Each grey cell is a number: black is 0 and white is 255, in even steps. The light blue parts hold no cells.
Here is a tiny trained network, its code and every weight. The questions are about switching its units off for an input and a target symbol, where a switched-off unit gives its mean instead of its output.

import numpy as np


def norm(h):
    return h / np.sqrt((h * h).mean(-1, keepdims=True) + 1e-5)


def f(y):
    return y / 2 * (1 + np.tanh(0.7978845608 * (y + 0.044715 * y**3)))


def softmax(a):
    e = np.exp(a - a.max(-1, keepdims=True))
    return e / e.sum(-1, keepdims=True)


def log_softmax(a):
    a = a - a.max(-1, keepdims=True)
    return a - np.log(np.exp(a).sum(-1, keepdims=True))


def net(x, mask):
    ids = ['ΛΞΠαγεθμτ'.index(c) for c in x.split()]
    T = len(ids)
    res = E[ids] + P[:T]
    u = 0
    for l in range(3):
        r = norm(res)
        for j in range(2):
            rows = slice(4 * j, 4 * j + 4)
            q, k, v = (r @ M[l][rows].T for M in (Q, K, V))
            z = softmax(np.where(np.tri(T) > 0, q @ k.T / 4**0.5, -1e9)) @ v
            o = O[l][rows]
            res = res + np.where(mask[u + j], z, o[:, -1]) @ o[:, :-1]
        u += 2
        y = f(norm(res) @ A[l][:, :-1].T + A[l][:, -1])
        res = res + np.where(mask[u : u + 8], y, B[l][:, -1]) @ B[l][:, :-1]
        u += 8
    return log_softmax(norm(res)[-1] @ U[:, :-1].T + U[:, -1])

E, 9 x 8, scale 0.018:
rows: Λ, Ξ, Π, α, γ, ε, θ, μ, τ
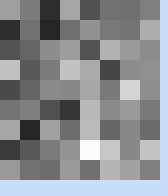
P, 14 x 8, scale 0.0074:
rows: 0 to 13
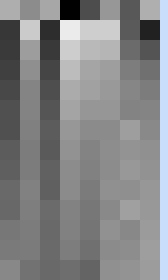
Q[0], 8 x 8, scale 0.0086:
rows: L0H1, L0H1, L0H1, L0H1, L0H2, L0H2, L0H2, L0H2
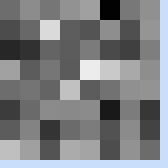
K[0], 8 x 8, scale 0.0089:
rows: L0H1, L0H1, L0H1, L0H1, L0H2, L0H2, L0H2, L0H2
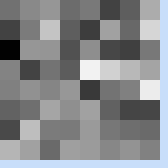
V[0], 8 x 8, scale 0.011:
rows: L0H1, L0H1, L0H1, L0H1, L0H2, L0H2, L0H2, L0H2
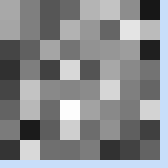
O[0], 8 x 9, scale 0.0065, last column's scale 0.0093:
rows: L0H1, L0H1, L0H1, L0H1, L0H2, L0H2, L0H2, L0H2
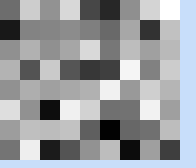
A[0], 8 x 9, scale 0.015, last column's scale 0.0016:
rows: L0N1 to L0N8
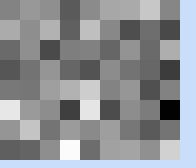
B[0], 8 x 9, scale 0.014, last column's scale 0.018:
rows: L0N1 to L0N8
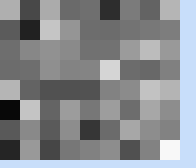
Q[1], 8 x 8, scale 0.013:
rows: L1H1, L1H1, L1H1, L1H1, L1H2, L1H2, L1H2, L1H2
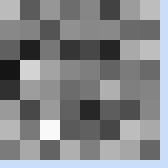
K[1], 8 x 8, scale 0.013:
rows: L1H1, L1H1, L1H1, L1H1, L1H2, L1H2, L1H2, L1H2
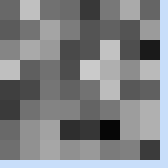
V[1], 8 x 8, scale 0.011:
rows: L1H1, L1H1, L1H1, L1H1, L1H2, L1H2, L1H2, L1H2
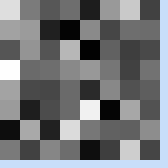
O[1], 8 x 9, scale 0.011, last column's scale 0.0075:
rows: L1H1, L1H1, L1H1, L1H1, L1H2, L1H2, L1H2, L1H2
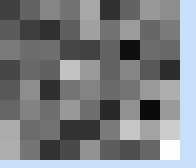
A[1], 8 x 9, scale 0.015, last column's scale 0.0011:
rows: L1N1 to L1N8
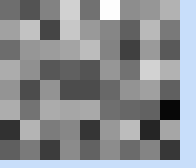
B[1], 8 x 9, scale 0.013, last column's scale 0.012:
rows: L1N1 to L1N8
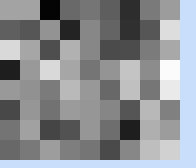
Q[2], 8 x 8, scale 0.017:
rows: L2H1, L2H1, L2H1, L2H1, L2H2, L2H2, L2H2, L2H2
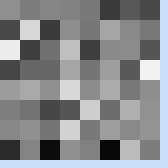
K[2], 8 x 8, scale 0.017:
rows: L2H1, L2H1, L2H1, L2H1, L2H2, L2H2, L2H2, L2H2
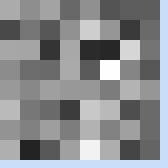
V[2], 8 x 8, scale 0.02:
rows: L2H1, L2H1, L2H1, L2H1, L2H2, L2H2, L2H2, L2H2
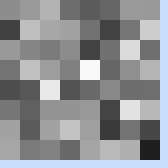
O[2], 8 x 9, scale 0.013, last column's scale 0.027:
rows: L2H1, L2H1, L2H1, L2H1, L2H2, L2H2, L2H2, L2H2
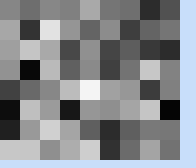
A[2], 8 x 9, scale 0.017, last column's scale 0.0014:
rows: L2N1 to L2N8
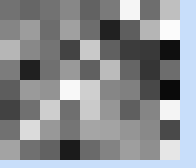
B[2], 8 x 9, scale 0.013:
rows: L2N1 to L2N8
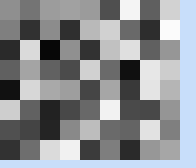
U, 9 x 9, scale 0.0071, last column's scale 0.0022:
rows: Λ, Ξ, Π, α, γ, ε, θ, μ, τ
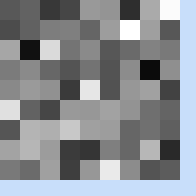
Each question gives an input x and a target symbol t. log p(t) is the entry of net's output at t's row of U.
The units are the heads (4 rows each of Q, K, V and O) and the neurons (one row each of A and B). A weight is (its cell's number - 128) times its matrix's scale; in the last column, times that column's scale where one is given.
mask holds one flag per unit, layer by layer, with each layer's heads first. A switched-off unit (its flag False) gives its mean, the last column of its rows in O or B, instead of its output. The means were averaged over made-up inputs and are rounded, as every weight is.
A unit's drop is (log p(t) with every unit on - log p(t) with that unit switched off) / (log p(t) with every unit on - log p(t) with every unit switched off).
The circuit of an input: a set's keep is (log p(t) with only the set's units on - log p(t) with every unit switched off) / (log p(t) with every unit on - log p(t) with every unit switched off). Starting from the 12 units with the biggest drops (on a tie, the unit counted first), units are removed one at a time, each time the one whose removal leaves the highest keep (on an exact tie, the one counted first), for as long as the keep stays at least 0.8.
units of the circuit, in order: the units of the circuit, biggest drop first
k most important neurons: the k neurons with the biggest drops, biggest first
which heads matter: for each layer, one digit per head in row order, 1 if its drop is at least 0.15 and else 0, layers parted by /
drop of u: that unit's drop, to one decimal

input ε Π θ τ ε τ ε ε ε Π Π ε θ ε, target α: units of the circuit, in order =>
(L2H1 L1H2)
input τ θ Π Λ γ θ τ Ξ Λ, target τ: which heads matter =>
00 / 10 / 11
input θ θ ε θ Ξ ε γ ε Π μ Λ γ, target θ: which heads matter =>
01 / 00 / 01
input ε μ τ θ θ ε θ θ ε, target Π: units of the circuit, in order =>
(L2H1)
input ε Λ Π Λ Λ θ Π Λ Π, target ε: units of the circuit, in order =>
(L0H2 L0H1 L2H2 L0N4)
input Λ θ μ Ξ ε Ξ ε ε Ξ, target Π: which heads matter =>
11 / 01 / 10
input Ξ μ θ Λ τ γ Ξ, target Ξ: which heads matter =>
11 / 11 / 01
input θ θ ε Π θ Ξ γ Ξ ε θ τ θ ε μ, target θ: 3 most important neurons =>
(L0N4 L0N2 L2N5)
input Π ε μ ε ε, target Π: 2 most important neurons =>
(L0N8 L0N1)
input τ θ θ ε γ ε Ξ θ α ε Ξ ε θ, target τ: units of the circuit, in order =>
(L2H2 L2H1 L1H1)
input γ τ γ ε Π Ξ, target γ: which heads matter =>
11 / 10 / 11
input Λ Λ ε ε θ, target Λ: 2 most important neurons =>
(L0N1 L0N8)
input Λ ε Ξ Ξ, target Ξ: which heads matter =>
11 / 01 / 01
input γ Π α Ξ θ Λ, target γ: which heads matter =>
11 / 10 / 11
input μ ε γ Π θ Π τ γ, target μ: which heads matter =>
01 / 10 / 01
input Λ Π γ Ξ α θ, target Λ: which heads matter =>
10 / 11 / 00
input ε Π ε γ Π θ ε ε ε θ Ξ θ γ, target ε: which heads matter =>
11 / 11 / 11
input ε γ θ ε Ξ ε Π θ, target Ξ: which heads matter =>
10 / 01 / 10
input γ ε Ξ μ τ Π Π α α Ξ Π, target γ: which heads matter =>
11 / 10 / 01
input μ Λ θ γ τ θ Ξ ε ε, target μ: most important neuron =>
(L1N1)
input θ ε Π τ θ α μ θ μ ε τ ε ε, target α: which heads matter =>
01 / 01 / 10
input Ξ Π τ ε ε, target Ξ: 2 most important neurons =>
(L0N1 L0N8)
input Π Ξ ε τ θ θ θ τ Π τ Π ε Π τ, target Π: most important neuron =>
(L0N8)
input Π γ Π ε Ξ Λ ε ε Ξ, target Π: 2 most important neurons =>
(L0N8 L0N5)
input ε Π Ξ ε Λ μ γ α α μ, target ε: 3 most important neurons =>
(L0N4 L1N1 L0N5)
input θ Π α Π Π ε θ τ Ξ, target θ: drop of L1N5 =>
-0.1
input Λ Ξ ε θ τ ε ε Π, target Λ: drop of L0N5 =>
0.2
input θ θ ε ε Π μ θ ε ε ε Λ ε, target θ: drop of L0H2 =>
0.9
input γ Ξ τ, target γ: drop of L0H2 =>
0.4
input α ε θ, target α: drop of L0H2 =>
1.0
